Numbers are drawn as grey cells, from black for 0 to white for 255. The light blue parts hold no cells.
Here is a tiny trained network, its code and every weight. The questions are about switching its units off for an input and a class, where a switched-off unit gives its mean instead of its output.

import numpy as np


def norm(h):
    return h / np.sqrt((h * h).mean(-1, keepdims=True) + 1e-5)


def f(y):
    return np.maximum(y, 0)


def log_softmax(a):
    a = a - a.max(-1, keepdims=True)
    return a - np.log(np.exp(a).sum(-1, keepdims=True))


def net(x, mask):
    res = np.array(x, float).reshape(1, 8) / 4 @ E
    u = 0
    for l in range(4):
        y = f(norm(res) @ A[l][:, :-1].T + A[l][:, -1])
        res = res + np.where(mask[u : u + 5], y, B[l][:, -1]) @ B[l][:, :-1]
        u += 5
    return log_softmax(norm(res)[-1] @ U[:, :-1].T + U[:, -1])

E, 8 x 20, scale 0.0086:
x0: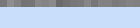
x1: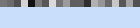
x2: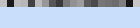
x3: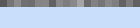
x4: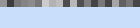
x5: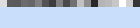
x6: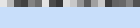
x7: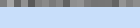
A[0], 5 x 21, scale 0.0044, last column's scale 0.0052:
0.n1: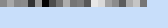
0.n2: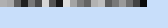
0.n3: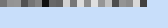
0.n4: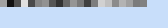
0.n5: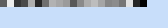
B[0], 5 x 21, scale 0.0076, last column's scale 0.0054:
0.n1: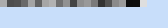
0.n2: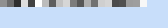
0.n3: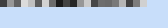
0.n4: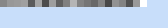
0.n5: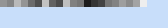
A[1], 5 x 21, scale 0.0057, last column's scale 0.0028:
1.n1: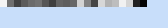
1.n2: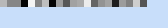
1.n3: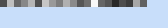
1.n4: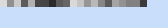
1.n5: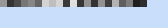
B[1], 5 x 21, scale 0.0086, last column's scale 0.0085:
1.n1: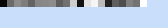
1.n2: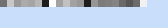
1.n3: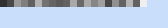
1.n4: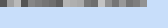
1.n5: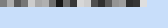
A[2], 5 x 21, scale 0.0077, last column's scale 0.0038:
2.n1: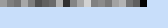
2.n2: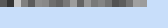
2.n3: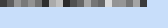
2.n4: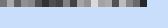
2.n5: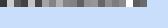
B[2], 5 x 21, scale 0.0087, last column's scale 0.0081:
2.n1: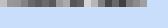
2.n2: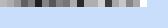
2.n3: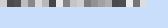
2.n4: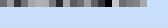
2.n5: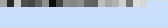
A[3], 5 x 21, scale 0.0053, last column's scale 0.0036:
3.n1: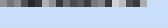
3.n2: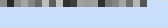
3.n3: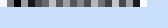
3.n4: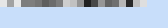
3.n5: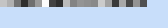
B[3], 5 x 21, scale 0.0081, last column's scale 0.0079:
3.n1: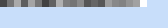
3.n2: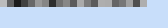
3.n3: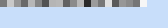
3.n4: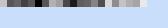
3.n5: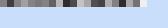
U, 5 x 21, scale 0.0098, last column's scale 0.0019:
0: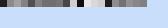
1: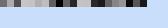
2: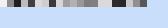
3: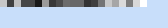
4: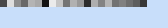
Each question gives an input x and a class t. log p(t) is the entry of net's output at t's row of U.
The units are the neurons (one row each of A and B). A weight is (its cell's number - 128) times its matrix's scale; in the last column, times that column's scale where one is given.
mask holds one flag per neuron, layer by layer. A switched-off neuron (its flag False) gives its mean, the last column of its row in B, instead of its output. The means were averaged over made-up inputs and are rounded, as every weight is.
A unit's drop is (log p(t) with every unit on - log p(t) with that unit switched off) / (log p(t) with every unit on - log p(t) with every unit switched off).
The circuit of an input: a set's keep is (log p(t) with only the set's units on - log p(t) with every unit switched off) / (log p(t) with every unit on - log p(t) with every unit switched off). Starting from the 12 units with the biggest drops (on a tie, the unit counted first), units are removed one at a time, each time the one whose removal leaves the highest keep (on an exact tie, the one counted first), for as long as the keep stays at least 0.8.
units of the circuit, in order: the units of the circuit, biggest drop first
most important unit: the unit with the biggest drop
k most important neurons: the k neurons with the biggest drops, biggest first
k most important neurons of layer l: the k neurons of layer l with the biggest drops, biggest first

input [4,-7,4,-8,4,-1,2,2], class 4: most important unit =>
1.n2
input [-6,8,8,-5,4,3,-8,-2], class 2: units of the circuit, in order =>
[2.n3; 0.n5]
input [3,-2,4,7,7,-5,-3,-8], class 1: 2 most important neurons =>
[1.n5; 1.n1]
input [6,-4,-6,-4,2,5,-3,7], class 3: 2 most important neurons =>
[2.n5; 0.n5]
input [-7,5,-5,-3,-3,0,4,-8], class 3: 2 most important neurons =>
[0.n5; 1.n2]
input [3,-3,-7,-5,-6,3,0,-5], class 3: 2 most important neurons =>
[2.n5; 0.n5]
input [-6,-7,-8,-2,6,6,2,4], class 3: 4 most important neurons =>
[2.n5; 0.n5; 1.n3; 3.n4]
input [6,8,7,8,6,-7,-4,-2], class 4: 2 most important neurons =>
[1.n1; 2.n5]
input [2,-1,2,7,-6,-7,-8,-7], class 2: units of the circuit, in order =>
[2.n3; 1.n1]
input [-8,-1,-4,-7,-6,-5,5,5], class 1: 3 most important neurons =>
[0.n3; 1.n1; 0.n1]
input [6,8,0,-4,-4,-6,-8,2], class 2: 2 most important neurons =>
[2.n3; 1.n1]
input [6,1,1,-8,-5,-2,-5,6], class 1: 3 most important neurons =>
[0.n3; 2.n4; 0.n1]
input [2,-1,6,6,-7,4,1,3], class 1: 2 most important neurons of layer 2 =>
[2.n4; 2.n5]
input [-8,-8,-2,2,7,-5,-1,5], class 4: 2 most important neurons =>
[1.n2; 0.n1]
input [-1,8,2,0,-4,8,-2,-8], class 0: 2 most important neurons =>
[1.n1; 1.n2]
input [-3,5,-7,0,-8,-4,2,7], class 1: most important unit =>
0.n3
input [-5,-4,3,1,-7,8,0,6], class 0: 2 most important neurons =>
[1.n1; 1.n5]
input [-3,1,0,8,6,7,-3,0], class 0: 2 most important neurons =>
[1.n1; 0.n1]
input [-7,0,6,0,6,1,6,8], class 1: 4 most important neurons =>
[1.n5; 2.n3; 2.n5; 0.n5]
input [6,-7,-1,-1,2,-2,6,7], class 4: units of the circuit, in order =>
[1.n2]
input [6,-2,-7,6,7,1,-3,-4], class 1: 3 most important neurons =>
[1.n5; 2.n2; 3.n4]
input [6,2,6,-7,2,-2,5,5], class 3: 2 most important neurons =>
[3.n4; 2.n3]
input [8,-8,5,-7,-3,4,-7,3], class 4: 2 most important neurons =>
[1.n2; 0.n2]
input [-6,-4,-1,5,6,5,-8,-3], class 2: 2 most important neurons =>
[2.n3; 0.n1]
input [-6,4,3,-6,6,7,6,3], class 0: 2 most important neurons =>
[1.n1; 0.n1]
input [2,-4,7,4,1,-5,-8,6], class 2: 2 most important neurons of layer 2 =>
[2.n3; 2.n5]
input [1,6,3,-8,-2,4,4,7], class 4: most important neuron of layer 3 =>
[3.n3]
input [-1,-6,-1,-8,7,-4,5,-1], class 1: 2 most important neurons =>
[1.n5; 1.n1]
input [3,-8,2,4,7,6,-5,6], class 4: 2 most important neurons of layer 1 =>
[1.n2; 1.n3]
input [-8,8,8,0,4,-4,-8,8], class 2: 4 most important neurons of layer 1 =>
[1.n1; 1.n2; 1.n3; 1.n4]
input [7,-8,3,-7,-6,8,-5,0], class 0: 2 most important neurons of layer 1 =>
[1.n1; 1.n5]
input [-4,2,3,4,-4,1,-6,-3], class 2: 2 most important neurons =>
[2.n3; 1.n5]
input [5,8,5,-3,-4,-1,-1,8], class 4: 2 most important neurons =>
[3.n3; 2.n5]
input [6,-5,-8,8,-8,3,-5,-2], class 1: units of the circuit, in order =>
[2.n4]
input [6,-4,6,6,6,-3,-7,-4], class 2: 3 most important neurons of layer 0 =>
[0.n5; 0.n1; 0.n4]
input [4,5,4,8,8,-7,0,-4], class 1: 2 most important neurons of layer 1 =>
[1.n5; 1.n1]
